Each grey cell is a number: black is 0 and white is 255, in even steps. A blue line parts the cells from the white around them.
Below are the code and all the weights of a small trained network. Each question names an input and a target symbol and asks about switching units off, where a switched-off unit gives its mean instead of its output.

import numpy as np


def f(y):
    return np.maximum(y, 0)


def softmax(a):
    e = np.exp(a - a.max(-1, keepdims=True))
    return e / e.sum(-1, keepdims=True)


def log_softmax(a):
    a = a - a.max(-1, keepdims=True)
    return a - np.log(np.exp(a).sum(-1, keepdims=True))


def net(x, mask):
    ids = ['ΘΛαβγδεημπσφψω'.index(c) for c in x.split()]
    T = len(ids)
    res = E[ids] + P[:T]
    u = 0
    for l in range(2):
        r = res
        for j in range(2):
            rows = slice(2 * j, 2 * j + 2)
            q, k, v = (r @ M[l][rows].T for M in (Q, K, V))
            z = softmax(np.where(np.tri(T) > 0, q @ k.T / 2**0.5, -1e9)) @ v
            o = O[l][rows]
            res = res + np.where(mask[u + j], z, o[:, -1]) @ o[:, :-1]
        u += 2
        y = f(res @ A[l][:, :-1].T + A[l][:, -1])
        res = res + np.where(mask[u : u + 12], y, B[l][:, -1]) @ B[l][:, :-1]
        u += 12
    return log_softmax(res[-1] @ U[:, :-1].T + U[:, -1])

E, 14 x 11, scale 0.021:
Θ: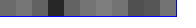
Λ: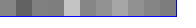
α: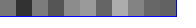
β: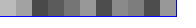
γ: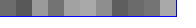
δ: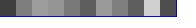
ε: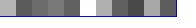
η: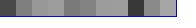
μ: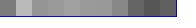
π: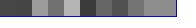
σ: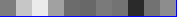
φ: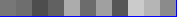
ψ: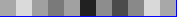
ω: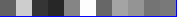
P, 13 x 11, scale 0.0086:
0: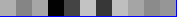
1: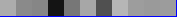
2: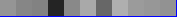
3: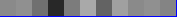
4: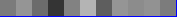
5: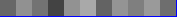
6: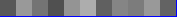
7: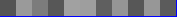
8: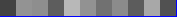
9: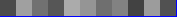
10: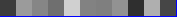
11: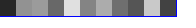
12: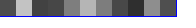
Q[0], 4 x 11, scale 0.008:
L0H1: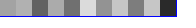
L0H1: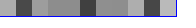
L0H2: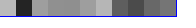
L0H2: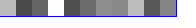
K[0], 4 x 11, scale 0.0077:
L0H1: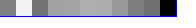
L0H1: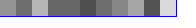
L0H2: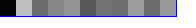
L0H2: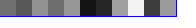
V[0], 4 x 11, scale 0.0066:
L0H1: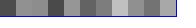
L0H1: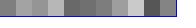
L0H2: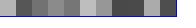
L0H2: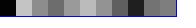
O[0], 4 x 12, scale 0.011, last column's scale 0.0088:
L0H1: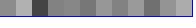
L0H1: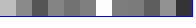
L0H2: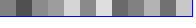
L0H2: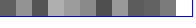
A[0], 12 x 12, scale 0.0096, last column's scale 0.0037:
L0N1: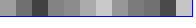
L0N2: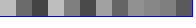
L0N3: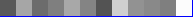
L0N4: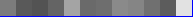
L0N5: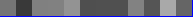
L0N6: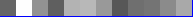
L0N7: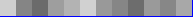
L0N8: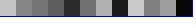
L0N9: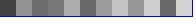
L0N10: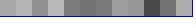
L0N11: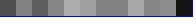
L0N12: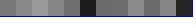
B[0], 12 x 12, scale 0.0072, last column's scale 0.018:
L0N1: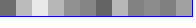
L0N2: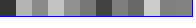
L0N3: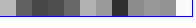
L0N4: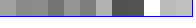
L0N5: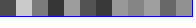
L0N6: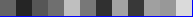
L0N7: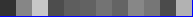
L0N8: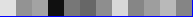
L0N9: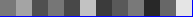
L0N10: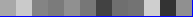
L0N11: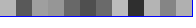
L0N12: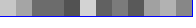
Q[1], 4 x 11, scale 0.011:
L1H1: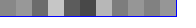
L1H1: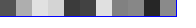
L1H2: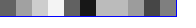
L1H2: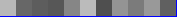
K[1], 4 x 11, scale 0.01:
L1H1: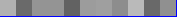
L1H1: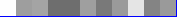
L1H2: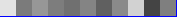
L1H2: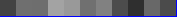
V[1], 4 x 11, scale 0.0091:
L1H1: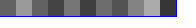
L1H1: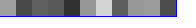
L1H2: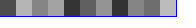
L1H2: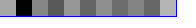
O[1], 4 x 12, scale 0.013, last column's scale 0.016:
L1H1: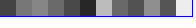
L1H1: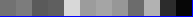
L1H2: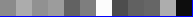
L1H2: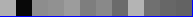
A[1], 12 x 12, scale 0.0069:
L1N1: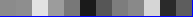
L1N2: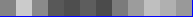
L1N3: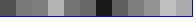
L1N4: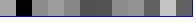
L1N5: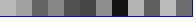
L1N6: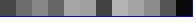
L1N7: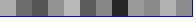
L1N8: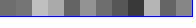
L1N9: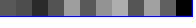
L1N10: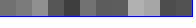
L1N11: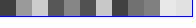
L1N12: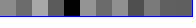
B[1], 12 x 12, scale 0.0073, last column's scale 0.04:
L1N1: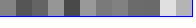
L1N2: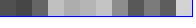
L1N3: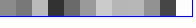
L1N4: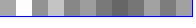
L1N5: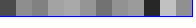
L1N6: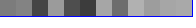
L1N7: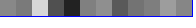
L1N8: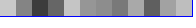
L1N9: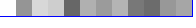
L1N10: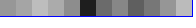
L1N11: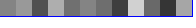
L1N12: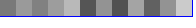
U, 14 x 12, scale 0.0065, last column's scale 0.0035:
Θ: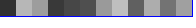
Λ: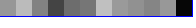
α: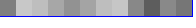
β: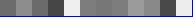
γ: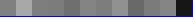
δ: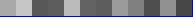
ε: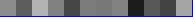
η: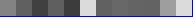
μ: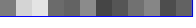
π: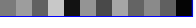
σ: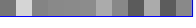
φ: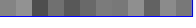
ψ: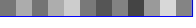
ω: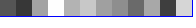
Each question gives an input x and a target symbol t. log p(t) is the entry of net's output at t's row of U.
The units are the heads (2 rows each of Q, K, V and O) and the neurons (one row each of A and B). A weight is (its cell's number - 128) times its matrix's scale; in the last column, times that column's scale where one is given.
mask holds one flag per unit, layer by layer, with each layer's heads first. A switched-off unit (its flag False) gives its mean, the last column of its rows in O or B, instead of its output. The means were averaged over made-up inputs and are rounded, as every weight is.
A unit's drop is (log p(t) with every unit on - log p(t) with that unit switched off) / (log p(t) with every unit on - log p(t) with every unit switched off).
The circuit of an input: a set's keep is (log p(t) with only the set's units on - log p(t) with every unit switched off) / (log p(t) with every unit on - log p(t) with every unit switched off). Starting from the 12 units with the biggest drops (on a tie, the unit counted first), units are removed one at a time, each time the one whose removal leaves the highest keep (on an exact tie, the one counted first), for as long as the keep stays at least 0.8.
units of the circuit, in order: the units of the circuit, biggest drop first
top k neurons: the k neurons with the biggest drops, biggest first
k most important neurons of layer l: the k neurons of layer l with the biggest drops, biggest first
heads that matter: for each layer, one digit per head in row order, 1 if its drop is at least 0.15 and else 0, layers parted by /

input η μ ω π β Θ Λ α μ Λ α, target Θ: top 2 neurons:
L0N6, L0N10
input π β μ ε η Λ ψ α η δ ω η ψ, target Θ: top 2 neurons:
L0N4, L1N3
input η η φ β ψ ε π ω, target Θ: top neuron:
L0N1
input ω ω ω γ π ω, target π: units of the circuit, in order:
L0N6, L1H2, L1N9, L1N6
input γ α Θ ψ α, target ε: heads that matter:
01 / 11
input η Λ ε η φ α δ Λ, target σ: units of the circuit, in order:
L1H2, L0N6, L1H1
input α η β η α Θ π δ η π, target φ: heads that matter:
00 / 11
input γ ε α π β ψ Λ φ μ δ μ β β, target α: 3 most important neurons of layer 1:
L1N3, L1N2, L1N8
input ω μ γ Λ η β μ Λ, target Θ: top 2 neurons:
L0N6, L0N10
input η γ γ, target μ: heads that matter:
00 / 01
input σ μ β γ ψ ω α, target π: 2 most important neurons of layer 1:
L1N6, L1N8
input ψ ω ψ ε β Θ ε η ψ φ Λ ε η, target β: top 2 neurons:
L0N9, L1N8
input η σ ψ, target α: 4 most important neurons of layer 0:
L0N6, L0N3, L0N4, L0N7
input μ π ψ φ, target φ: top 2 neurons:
L0N5, L0N4
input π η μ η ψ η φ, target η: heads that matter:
01 / 11
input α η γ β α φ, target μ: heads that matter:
00 / 01
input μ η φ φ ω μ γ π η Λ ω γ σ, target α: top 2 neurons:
L1N3, L0N6
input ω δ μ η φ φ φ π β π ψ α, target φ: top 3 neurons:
L0N5, L1N11, L0N6
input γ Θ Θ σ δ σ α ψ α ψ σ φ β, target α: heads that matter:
00 / 10
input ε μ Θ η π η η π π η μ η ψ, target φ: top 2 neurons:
L0N2, L1N11
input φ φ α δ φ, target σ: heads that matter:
00 / 11
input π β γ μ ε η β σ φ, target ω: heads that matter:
01 / 10
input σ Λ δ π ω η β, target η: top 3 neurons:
L0N3, L0N6, L1N10
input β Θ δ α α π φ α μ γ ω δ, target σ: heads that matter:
01 / 11
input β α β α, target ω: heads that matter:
01 / 11
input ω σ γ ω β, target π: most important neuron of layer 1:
L1N8
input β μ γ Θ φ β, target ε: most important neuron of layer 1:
L1N8
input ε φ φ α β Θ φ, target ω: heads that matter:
01 / 00
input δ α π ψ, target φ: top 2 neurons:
L0N5, L1N11
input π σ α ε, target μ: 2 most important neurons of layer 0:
L0N6, L0N7
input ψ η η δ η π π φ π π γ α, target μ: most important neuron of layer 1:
L1N4
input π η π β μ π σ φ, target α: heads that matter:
00 / 10
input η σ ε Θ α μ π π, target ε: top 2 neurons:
L0N5, L0N1
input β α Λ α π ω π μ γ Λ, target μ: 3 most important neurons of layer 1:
L1N4, L1N2, L1N1
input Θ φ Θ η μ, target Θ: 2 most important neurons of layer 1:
L1N3, L1N9
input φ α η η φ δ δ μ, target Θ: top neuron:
L0N6
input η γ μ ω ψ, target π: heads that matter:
00 / 01
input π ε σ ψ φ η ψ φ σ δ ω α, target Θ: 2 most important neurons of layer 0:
L0N1, L0N9
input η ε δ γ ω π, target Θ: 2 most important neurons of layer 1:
L1N3, L1N6
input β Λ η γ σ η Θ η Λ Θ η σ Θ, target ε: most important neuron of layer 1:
L1N9
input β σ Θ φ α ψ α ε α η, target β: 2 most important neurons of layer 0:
L0N9, L0N6
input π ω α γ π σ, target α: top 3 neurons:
L0N6, L1N3, L1N2
